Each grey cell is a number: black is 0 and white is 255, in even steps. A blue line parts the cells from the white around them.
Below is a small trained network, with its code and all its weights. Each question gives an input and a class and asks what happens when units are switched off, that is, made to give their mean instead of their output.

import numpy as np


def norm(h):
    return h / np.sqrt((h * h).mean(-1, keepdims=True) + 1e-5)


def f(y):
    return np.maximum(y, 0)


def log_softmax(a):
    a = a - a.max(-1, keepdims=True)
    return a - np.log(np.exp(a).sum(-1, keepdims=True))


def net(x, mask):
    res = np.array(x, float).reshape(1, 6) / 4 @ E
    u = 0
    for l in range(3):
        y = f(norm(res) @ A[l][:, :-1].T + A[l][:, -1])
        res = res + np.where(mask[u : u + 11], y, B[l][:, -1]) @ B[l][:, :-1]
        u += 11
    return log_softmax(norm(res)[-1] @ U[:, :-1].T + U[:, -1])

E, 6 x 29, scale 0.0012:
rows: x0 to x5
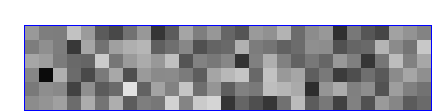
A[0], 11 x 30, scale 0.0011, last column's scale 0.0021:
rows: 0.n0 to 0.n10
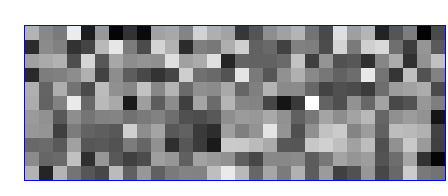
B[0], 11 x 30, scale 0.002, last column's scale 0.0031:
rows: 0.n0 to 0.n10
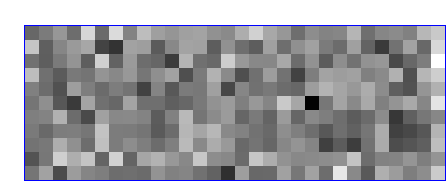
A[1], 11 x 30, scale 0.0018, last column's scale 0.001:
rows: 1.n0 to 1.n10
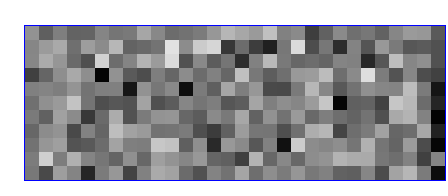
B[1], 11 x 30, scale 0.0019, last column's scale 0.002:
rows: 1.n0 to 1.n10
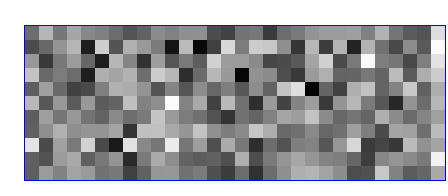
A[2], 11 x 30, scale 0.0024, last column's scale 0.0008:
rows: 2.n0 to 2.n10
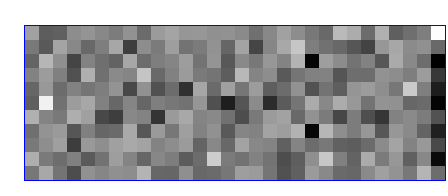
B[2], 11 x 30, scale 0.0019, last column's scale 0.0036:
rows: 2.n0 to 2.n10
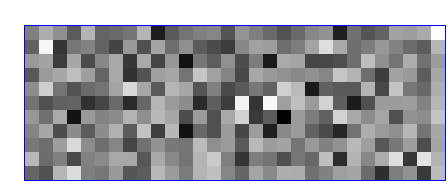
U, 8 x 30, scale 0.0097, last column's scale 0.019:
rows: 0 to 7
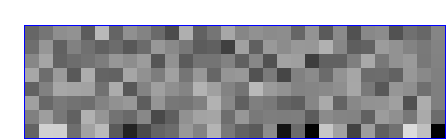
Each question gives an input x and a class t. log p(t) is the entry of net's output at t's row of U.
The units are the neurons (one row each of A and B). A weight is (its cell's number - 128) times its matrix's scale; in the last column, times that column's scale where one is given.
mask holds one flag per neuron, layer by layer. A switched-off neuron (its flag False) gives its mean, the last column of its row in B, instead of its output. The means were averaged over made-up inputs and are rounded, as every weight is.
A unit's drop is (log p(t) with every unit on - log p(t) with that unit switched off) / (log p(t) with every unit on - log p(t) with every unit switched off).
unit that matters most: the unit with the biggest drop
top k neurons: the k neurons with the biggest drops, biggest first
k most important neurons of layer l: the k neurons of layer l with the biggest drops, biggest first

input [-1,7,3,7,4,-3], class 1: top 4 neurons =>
[2.n1; 0.n0; 1.n10; 0.n10]
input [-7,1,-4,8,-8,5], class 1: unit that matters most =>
2.n1
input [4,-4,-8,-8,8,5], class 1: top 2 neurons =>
[2.n5; 0.n5]
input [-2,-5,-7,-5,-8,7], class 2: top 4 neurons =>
[2.n4; 1.n4; 0.n5; 0.n8]
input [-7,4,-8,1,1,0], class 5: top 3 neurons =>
[1.n3; 2.n9; 0.n3]
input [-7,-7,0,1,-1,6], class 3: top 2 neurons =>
[1.n8; 0.n1]
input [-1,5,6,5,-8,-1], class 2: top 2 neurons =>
[1.n4; 2.n4]
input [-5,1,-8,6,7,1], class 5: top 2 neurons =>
[1.n3; 0.n5]
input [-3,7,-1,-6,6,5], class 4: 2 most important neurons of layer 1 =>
[1.n7; 1.n0]
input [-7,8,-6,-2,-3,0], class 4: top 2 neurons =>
[1.n7; 2.n3]
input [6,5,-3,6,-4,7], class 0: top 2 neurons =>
[1.n1; 0.n1]
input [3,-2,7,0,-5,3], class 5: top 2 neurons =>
[1.n2; 2.n9]
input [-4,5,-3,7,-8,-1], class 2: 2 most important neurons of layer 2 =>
[2.n4; 2.n5]
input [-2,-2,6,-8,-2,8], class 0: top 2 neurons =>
[1.n1; 0.n10]
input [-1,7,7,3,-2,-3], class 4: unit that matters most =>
2.n10
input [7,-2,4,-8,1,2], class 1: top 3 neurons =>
[2.n5; 0.n1; 1.n9]
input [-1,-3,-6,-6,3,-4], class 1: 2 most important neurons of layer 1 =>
[1.n9; 1.n2]
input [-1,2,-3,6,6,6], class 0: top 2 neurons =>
[1.n1; 0.n5]
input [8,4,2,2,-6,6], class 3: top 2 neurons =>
[1.n5; 2.n6]
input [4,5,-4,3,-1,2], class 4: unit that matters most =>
0.n1
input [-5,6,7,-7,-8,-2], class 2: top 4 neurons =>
[1.n4; 2.n4; 0.n10; 0.n5]
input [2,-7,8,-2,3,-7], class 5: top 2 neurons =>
[1.n2; 0.n2]
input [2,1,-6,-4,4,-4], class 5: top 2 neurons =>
[0.n5; 0.n2]
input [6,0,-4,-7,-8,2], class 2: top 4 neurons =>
[2.n4; 1.n4; 0.n10; 0.n5]
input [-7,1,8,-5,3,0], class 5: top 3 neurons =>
[1.n2; 2.n9; 2.n6]
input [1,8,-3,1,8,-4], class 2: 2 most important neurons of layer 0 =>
[0.n0; 0.n7]
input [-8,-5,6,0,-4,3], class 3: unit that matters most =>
1.n8
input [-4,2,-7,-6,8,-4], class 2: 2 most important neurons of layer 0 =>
[0.n10; 0.n4]
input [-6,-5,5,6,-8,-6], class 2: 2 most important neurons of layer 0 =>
[0.n2; 0.n5]
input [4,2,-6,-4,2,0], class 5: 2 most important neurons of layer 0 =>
[0.n1; 0.n10]
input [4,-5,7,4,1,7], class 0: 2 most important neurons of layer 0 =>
[0.n3; 0.n2]
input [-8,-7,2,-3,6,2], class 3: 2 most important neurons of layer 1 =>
[1.n8; 1.n4]
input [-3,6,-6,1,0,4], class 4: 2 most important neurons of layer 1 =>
[1.n7; 1.n2]
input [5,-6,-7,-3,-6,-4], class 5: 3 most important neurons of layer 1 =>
[1.n3; 1.n7; 1.n1]
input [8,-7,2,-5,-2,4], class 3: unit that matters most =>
2.n6
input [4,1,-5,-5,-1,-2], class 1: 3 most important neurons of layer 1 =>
[1.n2; 1.n9; 1.n1]
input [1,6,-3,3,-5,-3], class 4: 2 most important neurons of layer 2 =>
[2.n10; 2.n3]
